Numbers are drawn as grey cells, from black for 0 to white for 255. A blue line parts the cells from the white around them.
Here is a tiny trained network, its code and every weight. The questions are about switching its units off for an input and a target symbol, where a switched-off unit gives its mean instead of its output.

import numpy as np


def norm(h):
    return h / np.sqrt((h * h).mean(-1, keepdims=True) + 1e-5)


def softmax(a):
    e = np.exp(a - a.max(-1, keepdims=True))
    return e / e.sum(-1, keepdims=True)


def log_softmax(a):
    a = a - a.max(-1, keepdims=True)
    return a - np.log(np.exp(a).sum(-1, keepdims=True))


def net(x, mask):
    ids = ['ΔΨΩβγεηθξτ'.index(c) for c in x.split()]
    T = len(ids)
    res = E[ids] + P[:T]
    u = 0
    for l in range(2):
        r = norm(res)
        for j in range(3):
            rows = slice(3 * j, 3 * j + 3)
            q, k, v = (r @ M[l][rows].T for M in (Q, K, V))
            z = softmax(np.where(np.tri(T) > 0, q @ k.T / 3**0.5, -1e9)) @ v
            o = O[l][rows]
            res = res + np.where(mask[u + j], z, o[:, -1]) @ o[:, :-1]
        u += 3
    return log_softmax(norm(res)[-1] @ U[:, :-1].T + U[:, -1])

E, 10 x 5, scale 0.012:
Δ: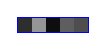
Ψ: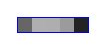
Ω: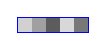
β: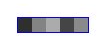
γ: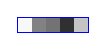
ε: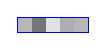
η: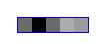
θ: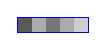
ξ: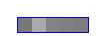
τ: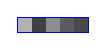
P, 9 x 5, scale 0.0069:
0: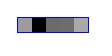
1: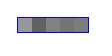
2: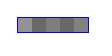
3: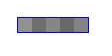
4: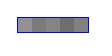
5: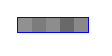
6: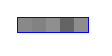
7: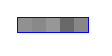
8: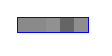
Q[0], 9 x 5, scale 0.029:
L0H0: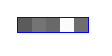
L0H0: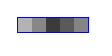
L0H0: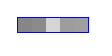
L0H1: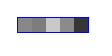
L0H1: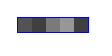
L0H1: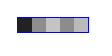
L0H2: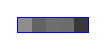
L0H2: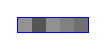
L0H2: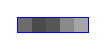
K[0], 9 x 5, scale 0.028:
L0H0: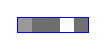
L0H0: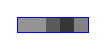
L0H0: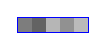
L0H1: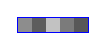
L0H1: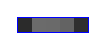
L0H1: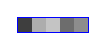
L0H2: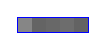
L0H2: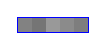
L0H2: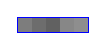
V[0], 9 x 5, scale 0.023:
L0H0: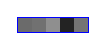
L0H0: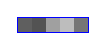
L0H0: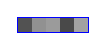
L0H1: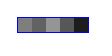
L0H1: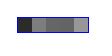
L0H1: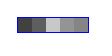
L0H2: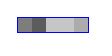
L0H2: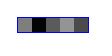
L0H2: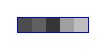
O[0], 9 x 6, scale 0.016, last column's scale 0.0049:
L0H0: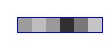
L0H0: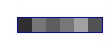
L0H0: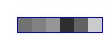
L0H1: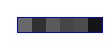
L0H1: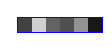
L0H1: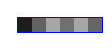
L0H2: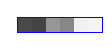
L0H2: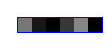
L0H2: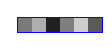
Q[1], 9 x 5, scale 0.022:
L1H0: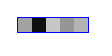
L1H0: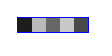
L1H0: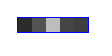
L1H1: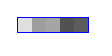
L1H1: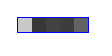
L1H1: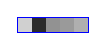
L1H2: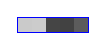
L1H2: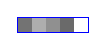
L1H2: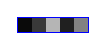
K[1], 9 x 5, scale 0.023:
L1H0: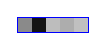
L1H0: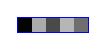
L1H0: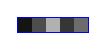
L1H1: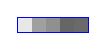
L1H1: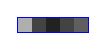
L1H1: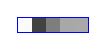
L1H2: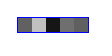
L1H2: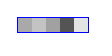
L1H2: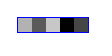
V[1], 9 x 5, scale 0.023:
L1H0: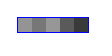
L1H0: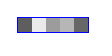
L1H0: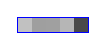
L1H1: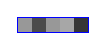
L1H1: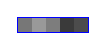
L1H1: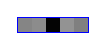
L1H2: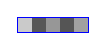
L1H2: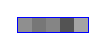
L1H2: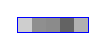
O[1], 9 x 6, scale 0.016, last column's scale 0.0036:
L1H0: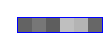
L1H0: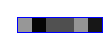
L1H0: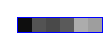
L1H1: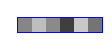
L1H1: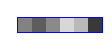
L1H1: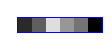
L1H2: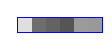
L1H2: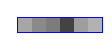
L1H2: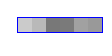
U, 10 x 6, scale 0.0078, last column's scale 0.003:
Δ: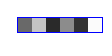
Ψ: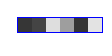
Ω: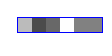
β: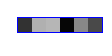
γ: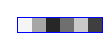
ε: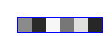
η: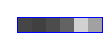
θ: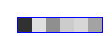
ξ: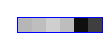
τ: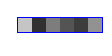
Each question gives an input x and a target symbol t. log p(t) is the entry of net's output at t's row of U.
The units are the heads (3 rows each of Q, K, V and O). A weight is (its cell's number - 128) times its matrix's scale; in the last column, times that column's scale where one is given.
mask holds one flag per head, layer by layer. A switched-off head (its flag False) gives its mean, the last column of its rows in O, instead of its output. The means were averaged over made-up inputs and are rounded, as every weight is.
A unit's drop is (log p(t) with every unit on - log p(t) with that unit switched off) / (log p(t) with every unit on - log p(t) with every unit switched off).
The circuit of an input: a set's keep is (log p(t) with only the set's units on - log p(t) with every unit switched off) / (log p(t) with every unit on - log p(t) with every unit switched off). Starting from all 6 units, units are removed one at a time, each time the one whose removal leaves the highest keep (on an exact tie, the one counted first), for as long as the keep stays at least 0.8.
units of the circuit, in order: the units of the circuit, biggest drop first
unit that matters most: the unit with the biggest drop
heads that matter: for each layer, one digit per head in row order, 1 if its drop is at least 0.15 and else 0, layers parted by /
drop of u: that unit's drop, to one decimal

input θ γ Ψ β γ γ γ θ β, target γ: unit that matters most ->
L1H2
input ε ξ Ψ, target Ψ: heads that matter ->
111 / 000
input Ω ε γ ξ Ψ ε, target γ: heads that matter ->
100 / 011
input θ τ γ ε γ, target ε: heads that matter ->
101 / 110
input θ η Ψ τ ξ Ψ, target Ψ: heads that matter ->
011 / 000
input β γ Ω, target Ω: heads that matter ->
110 / 000
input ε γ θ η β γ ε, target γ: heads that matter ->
101 / 011
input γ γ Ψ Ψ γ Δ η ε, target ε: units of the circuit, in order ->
(L0H2, L0H1, L0H0, L1H1)
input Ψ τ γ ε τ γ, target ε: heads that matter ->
111 / 111
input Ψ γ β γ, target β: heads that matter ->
111 / 101
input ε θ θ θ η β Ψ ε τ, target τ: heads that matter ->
011 / 000
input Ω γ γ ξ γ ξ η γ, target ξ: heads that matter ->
111 / 000
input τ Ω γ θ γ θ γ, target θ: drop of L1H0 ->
0.9
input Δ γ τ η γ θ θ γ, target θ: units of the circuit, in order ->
(L0H2)
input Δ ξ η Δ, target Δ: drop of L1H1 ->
0.3
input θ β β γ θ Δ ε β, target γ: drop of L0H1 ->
-0.2
